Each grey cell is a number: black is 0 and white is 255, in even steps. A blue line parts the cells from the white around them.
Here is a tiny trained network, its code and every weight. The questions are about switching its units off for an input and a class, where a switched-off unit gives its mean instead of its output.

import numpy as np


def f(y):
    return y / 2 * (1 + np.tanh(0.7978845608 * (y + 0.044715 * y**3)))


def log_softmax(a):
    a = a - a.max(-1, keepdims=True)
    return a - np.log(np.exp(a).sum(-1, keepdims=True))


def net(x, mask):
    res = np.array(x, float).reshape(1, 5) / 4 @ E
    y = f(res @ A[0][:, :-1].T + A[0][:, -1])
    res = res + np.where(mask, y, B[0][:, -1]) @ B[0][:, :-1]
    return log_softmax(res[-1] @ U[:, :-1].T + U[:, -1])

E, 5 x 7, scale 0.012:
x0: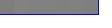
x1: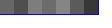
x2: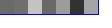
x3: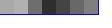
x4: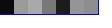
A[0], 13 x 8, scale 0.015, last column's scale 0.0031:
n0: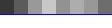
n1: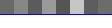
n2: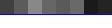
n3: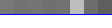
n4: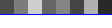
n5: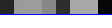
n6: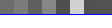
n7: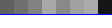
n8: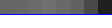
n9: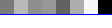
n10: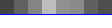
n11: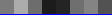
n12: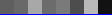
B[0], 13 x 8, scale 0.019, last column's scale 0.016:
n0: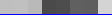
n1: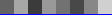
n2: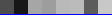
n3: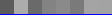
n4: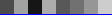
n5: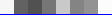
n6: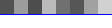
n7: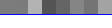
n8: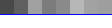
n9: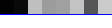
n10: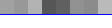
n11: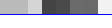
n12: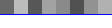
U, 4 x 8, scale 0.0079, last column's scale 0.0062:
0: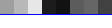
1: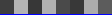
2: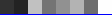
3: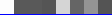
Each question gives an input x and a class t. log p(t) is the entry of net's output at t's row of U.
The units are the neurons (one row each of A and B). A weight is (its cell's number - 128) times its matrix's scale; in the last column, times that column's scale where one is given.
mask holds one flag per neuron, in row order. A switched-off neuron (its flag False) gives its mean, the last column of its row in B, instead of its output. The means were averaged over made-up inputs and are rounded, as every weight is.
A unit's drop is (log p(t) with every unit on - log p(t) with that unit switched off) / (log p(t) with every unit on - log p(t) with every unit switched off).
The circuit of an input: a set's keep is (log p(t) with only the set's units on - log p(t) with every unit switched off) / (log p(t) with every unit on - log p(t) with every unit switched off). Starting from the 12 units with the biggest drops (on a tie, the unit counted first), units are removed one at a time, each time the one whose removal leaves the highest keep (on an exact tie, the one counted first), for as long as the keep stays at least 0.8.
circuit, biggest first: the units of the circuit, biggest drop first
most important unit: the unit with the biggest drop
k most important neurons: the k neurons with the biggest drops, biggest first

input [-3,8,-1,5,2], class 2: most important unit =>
n2
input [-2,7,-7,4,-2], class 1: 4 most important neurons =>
[n9 n6 n1 n3]
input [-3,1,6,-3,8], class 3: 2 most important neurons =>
[n5 n6]
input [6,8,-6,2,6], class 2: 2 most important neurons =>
[n2 n8]
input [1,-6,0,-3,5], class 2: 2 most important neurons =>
[n9 n11]
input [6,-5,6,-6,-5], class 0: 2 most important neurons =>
[n5 n6]
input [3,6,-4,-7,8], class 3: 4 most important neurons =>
[n5 n2 n11 n9]
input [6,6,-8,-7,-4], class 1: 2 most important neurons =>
[n11 n6]
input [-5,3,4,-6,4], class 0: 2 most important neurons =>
[n0 n10]
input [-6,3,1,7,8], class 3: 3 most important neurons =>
[n5 n2 n0]
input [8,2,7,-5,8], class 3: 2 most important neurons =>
[n5 n6]
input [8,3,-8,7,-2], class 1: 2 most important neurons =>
[n6 n0]
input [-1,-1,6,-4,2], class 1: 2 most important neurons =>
[n4 n11]
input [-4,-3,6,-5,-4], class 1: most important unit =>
n11
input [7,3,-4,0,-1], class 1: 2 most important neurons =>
[n9 n5]
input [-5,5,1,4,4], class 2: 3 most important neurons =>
[n2 n0 n8]
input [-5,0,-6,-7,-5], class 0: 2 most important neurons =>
[n5 n4]
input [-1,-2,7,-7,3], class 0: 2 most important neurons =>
[n0 n10]
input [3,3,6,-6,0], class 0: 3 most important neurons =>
[n0 n10 n6]
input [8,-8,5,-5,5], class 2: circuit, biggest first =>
[n9]
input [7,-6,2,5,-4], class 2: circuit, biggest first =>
[n0 n9]
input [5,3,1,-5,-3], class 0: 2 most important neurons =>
[n5 n9]
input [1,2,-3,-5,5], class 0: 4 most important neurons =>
[n0 n10 n7 n4]
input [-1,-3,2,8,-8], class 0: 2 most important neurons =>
[n5 n2]
